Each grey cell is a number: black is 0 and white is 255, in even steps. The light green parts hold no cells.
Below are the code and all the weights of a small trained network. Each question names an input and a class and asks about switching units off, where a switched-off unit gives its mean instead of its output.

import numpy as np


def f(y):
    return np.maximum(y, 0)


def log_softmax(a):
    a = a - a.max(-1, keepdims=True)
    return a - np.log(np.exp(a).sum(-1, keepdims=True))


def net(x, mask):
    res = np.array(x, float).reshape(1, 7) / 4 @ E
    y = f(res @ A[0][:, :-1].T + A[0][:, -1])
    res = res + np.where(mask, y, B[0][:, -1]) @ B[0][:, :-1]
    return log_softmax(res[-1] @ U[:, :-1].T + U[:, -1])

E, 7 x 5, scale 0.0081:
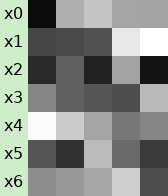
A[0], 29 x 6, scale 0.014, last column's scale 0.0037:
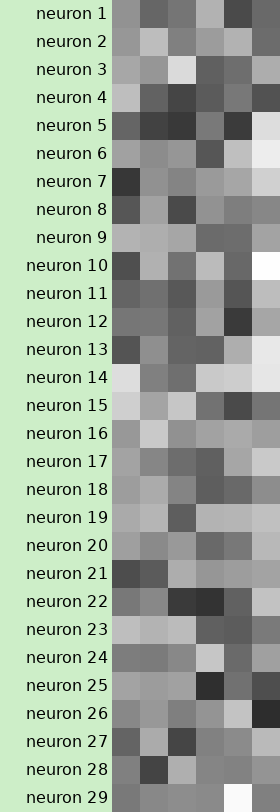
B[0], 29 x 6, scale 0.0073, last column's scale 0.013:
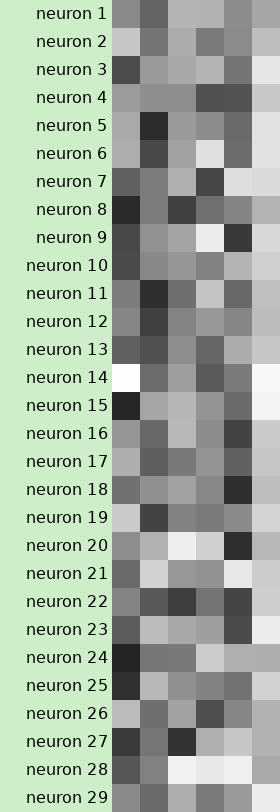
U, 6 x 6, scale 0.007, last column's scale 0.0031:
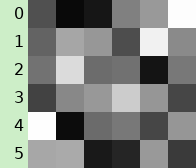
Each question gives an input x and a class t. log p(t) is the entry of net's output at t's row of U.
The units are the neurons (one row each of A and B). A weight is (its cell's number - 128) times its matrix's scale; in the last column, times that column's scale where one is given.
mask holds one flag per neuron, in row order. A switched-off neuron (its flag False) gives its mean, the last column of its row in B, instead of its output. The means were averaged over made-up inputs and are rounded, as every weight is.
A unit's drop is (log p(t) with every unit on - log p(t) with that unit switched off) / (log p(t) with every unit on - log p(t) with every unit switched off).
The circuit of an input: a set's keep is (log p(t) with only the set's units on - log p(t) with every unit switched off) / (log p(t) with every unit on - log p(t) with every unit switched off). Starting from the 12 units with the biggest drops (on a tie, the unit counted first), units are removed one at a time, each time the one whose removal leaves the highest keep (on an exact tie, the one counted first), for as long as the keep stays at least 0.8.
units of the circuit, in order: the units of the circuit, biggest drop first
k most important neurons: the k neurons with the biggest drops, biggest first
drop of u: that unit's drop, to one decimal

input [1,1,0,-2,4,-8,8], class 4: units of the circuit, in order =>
neuron 14
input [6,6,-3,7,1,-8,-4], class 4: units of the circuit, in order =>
neuron 14; neuron 19
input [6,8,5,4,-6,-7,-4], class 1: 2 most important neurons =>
neuron 7; neuron 21
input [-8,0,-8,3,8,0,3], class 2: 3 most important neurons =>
neuron 15; neuron 23; neuron 25
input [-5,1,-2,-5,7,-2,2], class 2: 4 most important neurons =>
neuron 15; neuron 23; neuron 9; neuron 5
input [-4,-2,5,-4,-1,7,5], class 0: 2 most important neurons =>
neuron 14; neuron 24
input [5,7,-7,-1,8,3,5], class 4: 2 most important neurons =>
neuron 14; neuron 19
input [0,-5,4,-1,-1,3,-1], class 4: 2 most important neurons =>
neuron 5; neuron 21
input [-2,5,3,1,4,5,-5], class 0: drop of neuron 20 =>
0.2
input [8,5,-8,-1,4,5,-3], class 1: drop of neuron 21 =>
0.1
